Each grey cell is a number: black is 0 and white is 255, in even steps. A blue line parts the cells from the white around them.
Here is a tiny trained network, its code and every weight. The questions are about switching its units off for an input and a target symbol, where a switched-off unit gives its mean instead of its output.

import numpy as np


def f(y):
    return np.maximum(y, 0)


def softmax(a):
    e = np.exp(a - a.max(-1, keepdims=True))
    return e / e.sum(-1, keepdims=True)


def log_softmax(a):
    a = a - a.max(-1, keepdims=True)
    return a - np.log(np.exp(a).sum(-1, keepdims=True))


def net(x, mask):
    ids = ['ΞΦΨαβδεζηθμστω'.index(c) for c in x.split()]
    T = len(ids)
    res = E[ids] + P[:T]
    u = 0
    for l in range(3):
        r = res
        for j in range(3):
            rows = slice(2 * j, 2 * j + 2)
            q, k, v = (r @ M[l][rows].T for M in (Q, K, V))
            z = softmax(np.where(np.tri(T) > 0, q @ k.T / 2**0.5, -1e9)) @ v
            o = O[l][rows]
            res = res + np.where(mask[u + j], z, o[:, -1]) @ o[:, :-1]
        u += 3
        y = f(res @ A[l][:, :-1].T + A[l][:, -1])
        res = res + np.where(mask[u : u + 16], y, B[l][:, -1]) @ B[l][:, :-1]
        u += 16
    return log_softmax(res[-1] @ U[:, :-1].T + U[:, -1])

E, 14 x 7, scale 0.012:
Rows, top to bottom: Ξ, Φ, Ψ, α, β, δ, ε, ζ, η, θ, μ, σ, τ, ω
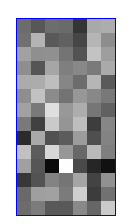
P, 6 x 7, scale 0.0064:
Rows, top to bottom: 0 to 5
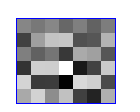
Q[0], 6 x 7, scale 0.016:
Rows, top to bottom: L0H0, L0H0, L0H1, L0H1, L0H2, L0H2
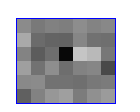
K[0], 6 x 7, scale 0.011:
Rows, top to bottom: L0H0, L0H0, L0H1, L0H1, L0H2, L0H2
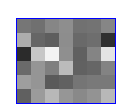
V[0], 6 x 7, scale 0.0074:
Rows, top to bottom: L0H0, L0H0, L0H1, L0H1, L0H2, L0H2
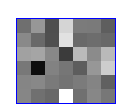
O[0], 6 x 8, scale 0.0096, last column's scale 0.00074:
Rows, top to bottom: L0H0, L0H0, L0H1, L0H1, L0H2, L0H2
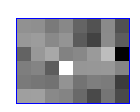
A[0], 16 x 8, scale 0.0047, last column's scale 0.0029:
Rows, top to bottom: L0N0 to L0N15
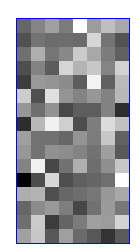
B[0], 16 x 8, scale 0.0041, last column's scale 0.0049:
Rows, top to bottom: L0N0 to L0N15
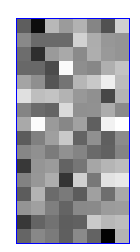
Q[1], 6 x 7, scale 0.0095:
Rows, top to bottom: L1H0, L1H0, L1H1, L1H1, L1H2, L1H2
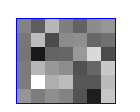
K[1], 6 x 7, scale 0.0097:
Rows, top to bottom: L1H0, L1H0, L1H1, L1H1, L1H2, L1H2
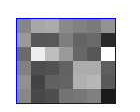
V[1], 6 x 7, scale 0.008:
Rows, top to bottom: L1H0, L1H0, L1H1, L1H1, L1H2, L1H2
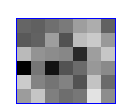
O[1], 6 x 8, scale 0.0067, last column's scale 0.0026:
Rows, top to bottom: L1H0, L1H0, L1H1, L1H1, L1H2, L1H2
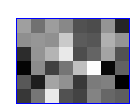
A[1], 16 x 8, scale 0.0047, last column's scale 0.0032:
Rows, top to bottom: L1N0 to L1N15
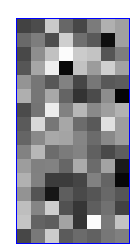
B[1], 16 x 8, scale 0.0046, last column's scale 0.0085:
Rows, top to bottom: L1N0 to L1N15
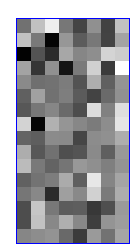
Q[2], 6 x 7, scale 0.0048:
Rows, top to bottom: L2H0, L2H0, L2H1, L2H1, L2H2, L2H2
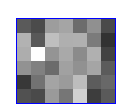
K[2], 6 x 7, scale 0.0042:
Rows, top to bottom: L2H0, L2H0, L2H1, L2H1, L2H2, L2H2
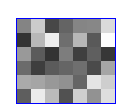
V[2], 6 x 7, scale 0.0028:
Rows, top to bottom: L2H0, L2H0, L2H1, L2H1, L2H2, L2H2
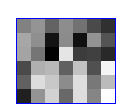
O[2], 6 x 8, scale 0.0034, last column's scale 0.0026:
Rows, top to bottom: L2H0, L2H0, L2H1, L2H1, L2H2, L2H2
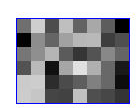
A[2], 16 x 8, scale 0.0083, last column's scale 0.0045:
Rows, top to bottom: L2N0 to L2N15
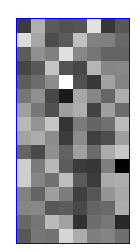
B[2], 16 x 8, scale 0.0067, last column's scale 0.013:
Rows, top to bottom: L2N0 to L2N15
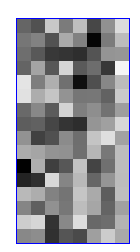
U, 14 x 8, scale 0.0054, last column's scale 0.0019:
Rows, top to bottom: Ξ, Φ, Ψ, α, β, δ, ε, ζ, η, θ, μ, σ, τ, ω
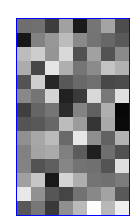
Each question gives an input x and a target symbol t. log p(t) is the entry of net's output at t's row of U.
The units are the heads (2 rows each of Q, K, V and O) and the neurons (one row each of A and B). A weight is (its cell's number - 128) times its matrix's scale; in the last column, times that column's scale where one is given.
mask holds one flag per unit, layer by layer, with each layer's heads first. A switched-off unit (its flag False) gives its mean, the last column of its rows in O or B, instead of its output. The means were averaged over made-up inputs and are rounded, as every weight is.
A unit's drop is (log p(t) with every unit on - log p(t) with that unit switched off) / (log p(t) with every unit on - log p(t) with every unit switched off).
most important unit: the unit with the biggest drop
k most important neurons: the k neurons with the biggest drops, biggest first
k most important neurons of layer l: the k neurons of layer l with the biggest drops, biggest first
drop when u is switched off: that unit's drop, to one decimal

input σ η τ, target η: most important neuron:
L2N5
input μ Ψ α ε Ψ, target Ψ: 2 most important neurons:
L1N2; L1N1
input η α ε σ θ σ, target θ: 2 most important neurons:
L2N4; L2N10
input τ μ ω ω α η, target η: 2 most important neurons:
L2N5; L2N0
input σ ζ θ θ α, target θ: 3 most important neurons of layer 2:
L2N4; L2N10; L2N11
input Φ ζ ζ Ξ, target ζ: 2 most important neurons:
L2N11; L2N1
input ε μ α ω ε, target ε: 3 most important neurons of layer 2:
L2N10; L2N7; L2N11
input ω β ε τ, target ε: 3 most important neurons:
L2N10; L2N7; L2N11
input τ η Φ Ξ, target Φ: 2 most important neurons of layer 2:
L2N3; L2N0
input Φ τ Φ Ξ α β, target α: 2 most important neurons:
L2N11; L2N3
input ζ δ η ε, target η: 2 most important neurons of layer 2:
L2N0; L2N5
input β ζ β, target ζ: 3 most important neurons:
L2N11; L2N1; L0N7
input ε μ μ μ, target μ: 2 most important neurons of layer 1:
L1N1; L1N12
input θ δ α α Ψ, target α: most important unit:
L1H1
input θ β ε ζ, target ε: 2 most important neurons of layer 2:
L2N10; L2N7
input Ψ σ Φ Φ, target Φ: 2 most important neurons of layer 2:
L2N0; L2N3
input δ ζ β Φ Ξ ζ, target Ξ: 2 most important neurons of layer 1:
L1N2; L1N3
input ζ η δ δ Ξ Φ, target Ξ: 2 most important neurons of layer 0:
L0N3; L0N11
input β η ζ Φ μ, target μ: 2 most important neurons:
L0N15; L1N1
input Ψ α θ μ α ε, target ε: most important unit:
L0H1
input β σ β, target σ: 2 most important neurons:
L0N7; L2N1
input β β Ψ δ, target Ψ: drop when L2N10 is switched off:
0.1
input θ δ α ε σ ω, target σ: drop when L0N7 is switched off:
0.1
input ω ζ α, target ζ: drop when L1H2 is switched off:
0.3
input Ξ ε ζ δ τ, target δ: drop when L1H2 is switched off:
0.2
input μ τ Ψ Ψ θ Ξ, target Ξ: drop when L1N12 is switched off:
0.1
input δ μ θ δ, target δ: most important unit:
L1H0
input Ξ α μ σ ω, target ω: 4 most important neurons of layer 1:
L1N1; L1N12; L1N11; L1N0
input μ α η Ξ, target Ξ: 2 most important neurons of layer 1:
L1N1; L1N3
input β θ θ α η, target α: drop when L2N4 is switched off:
0.1
